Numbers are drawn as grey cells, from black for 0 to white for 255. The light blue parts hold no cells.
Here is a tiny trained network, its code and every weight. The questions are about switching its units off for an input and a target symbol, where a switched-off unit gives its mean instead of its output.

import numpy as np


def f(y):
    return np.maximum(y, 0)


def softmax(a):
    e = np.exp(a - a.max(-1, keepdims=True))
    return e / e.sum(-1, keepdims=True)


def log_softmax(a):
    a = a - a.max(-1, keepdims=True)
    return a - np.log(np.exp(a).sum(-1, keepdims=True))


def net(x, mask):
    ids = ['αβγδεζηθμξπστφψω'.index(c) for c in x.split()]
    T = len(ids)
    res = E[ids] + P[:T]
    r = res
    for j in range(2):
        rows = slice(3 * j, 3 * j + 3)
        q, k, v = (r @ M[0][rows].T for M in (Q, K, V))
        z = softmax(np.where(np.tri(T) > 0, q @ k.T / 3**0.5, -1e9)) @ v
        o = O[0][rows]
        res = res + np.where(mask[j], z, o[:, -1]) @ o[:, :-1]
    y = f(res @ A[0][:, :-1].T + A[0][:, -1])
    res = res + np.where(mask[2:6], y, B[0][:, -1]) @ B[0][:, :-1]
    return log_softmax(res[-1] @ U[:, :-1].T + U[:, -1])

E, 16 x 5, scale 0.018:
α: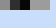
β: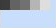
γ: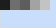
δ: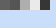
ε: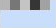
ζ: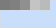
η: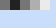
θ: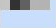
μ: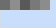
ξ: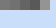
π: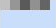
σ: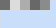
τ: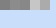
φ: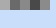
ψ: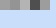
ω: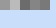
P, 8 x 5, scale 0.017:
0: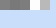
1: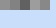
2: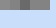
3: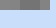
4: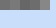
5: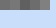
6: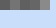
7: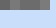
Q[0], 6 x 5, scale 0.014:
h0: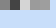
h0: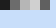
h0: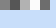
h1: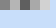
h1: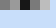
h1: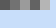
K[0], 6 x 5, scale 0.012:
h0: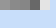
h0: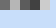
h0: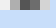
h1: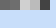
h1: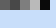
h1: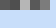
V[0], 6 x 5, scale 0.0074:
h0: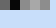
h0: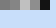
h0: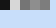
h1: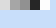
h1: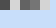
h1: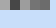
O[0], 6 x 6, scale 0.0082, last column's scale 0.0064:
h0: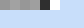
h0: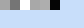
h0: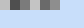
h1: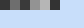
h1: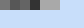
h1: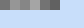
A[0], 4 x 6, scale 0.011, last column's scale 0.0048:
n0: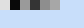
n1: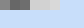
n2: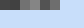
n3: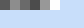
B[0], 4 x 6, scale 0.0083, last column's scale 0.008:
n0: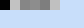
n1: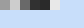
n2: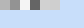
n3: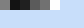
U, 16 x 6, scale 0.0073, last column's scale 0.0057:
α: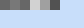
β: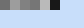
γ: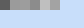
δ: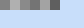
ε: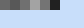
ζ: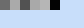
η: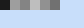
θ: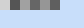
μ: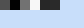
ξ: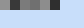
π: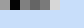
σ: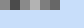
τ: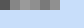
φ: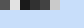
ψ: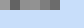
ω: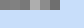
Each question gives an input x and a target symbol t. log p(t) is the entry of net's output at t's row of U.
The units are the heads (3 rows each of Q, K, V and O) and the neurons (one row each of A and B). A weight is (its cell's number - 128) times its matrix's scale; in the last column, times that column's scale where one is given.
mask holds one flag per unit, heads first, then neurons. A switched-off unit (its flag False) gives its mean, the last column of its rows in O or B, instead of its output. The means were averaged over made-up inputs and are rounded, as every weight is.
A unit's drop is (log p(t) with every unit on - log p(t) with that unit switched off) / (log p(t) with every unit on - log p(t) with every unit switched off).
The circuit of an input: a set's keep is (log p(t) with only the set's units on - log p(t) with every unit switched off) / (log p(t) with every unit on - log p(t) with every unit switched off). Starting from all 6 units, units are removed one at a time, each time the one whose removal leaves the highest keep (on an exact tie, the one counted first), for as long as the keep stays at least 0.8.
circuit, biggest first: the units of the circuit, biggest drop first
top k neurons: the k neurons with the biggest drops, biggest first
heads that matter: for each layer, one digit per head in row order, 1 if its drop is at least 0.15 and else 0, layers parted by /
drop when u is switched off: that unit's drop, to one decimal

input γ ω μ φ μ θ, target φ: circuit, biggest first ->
[n0, n1]
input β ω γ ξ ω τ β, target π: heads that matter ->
01
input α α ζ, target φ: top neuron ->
[n2]
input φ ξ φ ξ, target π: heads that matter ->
01
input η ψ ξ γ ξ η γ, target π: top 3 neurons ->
[n3, n2, n0]
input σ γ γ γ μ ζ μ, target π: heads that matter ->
00
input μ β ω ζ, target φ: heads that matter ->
11
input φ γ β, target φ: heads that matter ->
00
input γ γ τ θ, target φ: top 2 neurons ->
[n0, n2]
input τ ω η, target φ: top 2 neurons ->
[n1, n0]
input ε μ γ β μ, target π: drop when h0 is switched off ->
0.0
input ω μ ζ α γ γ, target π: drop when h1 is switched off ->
0.3
